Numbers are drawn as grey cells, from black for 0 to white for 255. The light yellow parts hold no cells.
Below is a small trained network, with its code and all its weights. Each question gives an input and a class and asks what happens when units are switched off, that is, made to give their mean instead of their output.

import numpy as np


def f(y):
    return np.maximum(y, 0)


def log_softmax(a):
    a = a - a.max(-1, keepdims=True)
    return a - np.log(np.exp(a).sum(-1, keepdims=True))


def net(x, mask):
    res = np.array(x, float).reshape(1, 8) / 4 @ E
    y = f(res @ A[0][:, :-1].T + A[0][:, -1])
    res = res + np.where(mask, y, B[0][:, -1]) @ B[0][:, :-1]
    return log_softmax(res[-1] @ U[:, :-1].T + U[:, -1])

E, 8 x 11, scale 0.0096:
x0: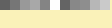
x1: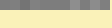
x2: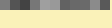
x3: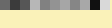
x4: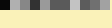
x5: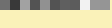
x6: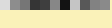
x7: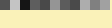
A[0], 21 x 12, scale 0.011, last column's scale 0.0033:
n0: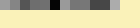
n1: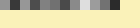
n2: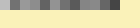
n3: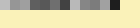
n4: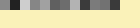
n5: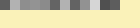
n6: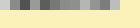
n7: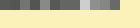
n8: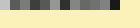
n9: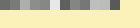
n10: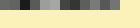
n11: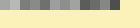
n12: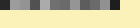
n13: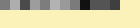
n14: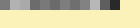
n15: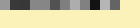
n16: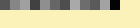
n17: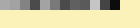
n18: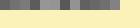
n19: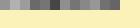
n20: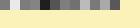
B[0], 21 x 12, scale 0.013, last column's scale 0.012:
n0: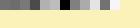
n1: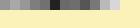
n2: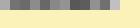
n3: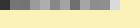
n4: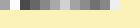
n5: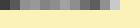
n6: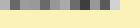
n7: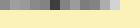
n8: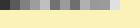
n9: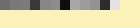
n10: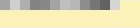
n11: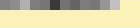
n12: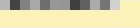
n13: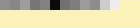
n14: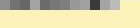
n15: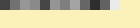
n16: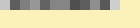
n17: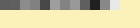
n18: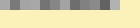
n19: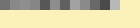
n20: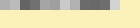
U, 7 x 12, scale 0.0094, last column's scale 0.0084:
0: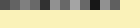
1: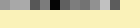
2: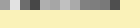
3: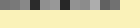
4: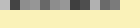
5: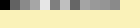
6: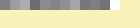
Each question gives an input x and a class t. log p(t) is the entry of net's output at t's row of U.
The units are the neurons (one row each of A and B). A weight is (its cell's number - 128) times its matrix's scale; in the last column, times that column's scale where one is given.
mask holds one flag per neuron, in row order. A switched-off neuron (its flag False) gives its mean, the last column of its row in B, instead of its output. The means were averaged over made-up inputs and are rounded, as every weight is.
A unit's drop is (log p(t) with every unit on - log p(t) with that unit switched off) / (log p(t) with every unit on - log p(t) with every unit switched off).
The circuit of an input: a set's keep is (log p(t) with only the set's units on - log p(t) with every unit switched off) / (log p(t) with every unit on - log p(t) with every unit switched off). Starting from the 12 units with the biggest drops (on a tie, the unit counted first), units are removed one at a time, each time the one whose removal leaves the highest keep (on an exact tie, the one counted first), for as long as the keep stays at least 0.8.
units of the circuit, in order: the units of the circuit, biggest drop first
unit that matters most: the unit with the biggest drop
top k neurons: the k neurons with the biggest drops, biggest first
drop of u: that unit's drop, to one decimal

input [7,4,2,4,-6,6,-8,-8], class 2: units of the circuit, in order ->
n4, n8
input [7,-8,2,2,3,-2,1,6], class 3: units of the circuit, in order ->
n9
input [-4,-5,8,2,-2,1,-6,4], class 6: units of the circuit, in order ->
n10, n4
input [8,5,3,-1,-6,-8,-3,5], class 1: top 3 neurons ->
n13, n0, n11
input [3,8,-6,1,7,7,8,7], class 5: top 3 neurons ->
n3, n8, n13
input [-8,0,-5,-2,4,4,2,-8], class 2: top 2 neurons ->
n4, n9
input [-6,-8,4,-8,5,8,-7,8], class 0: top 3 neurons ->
n17, n5, n14
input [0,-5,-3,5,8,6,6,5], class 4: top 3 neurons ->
n16, n12, n13
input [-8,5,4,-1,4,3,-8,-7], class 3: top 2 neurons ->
n0, n8
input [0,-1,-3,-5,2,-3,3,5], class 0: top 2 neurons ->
n17, n4
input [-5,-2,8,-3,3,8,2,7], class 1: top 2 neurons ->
n1, n7
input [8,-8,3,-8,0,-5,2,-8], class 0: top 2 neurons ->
n17, n0
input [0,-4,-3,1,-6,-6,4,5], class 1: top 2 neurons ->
n13, n11
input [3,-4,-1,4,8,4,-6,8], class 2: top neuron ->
n20
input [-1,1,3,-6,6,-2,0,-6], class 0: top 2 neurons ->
n17, n14
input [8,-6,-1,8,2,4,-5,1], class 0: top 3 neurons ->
n0, n15, n8
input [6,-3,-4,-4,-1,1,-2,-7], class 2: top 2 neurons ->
n4, n0
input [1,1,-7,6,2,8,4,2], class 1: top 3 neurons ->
n1, n7, n17
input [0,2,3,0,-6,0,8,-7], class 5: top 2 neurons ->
n8, n3
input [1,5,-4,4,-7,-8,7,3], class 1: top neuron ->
n13
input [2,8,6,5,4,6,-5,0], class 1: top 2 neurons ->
n7, n17
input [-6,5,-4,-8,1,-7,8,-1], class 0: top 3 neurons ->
n17, n19, n14
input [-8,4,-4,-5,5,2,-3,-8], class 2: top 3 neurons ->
n4, n9, n14
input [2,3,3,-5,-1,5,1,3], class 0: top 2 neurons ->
n17, n13
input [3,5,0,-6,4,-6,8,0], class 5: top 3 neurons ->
n8, n3, n15
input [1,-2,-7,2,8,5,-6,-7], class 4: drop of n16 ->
0.3
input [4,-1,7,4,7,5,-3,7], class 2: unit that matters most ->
n10
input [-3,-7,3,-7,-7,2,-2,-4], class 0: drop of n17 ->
0.8
